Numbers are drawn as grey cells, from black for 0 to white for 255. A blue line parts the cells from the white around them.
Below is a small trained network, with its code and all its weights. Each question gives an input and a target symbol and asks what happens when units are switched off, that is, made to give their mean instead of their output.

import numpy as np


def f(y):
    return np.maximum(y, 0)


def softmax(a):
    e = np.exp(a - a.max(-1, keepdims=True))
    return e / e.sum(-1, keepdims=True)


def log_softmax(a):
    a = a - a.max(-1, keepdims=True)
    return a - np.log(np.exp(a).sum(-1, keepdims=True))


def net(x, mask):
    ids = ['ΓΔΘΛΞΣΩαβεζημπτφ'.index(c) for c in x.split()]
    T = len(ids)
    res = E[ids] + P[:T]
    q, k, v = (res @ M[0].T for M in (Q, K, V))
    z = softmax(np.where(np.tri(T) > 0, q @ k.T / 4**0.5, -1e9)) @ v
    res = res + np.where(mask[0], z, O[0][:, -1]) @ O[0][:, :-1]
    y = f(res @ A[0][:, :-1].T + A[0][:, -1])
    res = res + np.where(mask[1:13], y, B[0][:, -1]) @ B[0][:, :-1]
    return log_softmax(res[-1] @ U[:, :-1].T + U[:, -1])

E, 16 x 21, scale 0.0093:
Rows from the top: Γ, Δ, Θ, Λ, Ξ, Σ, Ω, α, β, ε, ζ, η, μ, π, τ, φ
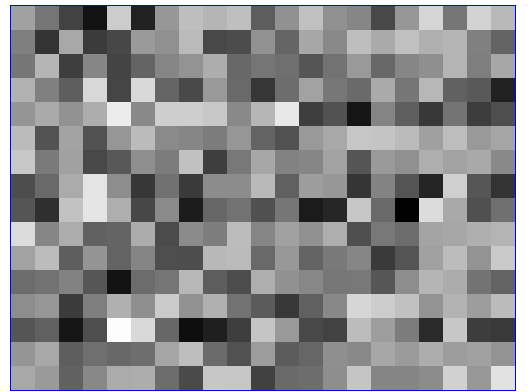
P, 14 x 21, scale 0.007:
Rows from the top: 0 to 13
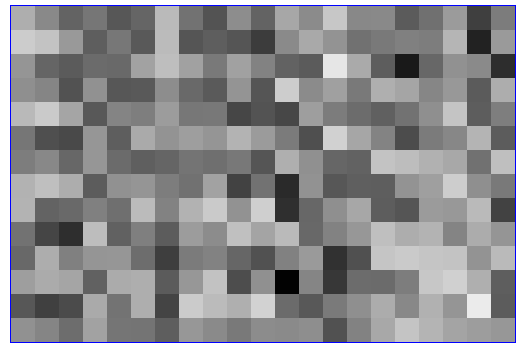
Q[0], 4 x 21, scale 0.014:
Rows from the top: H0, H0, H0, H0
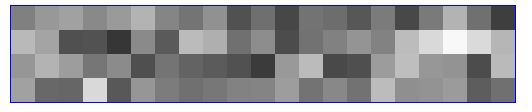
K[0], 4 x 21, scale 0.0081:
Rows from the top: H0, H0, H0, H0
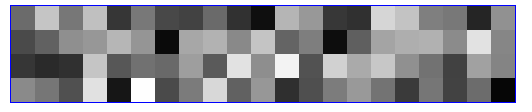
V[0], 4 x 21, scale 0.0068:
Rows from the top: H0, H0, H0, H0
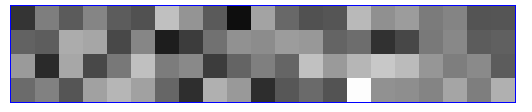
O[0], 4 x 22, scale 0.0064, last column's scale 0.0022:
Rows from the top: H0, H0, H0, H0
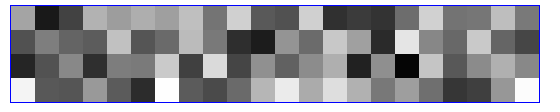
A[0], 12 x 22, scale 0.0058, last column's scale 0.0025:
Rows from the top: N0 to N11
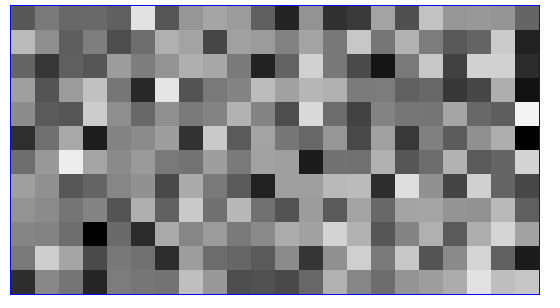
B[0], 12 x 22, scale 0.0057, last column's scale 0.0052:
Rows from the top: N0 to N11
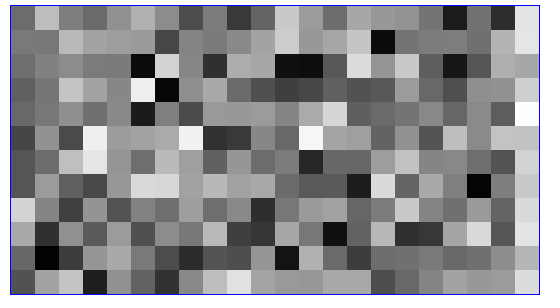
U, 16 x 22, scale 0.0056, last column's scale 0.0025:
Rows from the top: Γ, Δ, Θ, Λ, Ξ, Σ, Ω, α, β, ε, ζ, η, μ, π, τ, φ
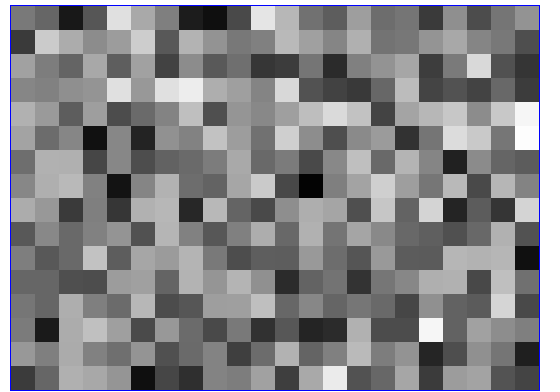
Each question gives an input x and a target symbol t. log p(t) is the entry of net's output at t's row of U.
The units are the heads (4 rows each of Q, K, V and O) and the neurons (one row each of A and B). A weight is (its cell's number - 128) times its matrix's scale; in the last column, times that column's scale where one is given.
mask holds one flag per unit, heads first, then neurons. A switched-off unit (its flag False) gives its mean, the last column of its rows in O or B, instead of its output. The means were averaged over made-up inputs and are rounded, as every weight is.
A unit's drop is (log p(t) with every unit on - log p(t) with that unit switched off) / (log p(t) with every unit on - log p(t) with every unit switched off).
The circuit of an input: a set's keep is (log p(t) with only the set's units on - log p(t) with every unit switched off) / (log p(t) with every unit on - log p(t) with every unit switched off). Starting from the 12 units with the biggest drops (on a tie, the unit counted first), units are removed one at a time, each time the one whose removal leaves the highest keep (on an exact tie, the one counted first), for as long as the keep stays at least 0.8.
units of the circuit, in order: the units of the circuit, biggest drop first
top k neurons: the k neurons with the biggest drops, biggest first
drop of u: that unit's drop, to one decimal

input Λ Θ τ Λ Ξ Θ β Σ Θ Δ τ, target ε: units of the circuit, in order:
H0, N2, N5
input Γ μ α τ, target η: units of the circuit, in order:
H0, N7, N10
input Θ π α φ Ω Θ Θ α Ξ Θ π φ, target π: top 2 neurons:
N2, N9
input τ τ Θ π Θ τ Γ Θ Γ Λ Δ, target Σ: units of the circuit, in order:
H0, N9, N11
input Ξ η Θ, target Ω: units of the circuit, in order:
H0, N2, N0, N11
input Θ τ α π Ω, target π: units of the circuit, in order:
H0, N2, N9
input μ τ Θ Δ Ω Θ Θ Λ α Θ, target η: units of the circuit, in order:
H0, N7, N10
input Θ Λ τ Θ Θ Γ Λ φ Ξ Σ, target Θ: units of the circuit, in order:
H0, N8
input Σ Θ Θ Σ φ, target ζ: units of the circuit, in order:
H0, N5, N9, N3
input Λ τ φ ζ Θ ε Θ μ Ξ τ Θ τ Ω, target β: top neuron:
N0
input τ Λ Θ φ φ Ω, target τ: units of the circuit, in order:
H0, N3, N9
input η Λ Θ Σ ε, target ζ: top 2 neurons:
N5, N9
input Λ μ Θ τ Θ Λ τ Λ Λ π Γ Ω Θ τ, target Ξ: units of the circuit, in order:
H0, N1, N8
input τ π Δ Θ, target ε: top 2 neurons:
N2, N5
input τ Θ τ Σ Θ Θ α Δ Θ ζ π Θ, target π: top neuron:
N2
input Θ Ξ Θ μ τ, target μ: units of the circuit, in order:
H0, N3
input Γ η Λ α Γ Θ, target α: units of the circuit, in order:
H0, N6
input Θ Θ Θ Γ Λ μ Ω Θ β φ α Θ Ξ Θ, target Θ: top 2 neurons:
N8, N10
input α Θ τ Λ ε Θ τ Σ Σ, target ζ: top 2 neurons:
N5, N9
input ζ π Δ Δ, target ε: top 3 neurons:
N2, N5, N0
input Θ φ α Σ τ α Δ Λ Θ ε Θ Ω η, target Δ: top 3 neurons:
N0, N5, N11
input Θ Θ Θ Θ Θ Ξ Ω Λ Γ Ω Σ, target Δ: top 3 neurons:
N0, N5, N11
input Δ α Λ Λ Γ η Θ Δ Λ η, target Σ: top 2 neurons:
N9, N11
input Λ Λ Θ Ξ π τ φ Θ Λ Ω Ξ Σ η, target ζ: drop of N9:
0.1
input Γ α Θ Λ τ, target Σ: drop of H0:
0.4
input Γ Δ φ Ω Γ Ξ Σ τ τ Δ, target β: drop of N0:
0.4
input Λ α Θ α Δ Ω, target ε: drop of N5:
0.5
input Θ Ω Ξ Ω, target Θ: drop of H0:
0.9
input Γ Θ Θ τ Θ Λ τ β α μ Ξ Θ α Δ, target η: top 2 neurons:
N7, N10
